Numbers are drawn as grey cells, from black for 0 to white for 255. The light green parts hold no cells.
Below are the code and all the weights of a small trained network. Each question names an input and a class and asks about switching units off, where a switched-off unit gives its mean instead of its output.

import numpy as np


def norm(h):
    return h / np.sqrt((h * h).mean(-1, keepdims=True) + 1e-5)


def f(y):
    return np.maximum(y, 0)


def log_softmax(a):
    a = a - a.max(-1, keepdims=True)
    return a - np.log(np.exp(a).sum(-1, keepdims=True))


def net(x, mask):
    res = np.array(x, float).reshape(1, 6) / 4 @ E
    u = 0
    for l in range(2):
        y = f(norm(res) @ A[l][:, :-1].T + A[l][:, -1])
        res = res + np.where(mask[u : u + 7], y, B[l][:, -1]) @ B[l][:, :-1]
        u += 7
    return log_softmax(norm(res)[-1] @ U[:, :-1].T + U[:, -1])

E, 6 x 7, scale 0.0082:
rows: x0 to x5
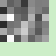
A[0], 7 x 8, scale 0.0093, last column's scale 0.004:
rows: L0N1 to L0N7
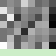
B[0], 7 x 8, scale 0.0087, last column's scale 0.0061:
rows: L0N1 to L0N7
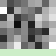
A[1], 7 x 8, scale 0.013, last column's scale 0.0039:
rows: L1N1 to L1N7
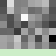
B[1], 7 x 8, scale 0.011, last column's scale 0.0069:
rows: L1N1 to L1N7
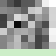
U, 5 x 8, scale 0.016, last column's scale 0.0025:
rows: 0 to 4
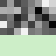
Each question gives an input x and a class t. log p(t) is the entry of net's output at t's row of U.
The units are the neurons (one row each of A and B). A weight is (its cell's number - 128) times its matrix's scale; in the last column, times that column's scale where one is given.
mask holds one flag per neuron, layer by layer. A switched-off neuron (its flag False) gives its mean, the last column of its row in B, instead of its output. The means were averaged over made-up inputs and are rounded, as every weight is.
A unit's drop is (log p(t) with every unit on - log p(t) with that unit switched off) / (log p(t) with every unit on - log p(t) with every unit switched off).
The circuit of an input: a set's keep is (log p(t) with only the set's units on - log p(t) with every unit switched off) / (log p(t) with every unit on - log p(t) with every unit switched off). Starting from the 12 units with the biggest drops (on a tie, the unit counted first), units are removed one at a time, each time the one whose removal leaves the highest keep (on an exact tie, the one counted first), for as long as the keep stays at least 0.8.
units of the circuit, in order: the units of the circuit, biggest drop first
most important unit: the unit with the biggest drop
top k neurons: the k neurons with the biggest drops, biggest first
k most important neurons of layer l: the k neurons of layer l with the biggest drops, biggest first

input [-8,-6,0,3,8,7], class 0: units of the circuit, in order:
[L1N1 L0N3]
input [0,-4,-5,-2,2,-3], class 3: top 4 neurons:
[L0N4 L1N6 L1N7 L0N6]
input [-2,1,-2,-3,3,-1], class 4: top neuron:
[L0N7]
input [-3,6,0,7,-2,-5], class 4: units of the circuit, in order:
[L1N3 L0N7]
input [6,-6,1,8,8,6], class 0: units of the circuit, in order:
[L0N3 L1N1]
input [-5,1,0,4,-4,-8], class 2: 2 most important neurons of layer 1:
[L1N4 L1N5]
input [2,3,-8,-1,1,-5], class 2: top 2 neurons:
[L1N4 L0N6]
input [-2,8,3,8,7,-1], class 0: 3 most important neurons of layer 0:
[L0N3 L0N2 L0N5]
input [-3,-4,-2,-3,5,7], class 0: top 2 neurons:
[L0N3 L1N1]
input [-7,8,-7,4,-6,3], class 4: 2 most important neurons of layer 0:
[L0N3 L0N7]
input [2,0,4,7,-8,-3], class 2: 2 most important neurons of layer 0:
[L0N5 L0N7]
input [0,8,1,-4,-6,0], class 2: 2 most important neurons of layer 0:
[L0N5 L0N7]
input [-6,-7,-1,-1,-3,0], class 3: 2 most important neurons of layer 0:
[L0N4 L0N1]
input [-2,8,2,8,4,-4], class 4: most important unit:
L1N3
